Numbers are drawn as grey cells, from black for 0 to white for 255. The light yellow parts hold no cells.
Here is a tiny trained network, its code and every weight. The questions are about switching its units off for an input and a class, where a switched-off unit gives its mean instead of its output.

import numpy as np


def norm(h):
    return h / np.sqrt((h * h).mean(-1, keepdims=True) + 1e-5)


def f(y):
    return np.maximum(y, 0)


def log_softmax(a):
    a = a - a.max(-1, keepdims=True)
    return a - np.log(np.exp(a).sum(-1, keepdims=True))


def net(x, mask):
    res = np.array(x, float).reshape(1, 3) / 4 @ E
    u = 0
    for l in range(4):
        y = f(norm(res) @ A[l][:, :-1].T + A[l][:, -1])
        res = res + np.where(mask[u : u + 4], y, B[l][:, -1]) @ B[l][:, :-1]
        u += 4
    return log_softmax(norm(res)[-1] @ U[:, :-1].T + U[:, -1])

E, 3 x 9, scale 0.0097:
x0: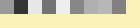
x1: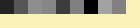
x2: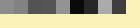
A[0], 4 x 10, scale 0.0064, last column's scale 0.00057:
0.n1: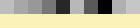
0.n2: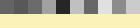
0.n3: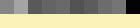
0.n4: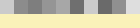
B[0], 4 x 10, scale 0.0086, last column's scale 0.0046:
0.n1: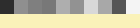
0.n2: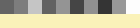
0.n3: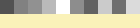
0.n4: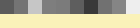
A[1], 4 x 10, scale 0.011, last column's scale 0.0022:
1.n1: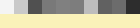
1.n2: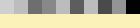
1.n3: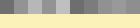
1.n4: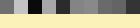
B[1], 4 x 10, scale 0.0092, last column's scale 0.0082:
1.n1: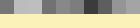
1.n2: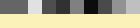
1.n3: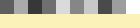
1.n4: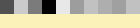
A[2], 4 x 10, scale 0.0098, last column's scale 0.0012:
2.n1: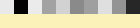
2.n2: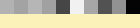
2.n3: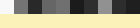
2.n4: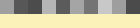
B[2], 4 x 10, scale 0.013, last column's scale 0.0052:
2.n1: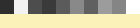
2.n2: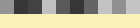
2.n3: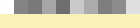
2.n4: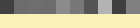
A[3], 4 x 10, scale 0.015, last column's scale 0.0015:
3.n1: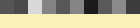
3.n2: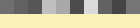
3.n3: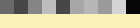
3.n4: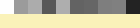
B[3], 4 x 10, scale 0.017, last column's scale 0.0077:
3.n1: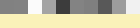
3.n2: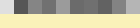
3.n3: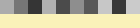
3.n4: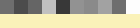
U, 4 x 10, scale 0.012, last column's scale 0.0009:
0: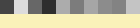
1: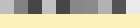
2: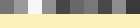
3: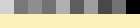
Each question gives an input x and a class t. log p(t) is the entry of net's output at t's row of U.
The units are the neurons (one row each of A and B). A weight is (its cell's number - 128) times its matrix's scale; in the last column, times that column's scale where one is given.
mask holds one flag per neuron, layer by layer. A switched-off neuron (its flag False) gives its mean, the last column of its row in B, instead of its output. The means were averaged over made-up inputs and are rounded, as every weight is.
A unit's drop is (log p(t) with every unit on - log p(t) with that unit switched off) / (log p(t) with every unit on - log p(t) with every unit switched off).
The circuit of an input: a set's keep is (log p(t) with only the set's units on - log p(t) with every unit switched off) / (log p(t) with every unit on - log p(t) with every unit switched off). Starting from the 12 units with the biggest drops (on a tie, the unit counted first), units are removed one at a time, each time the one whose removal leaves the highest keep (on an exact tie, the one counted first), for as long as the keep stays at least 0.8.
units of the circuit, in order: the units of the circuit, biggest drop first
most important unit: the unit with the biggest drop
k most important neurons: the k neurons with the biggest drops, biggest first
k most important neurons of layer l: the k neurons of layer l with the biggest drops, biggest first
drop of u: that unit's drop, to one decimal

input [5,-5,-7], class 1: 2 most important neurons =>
(2.n2 3.n3)
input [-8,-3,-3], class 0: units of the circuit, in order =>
(1.n4)
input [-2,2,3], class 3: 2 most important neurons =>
(0.n3 2.n1)
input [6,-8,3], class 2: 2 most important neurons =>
(1.n2 0.n3)
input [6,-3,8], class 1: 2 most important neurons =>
(2.n3 3.n4)
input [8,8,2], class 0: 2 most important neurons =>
(2.n1 1.n2)
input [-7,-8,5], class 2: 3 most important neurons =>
(1.n2 1.n1 1.n3)
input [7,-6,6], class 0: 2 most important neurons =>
(2.n1 3.n1)
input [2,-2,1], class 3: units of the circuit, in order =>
(1.n3 3.n2)
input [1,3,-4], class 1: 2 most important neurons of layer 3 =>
(3.n3 3.n1)
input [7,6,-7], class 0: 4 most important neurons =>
(2.n1 1.n2 2.n3 3.n4)
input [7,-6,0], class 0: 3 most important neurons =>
(2.n1 0.n4 3.n1)
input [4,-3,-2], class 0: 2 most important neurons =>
(0.n4 3.n1)
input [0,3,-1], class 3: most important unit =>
1.n2
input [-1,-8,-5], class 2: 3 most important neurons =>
(1.n2 1.n1 3.n1)
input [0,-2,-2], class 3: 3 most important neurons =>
(0.n4 3.n2 2.n1)
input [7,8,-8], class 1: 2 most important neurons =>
(3.n3 2.n2)
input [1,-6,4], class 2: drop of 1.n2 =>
1.4
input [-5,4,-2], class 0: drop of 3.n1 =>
0.1
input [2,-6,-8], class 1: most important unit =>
2.n2
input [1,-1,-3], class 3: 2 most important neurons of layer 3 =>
(3.n2 3.n4)
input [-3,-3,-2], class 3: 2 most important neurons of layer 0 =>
(0.n4 0.n1)
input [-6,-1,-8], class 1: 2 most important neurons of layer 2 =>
(2.n2 2.n1)
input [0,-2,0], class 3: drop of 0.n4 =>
1.1
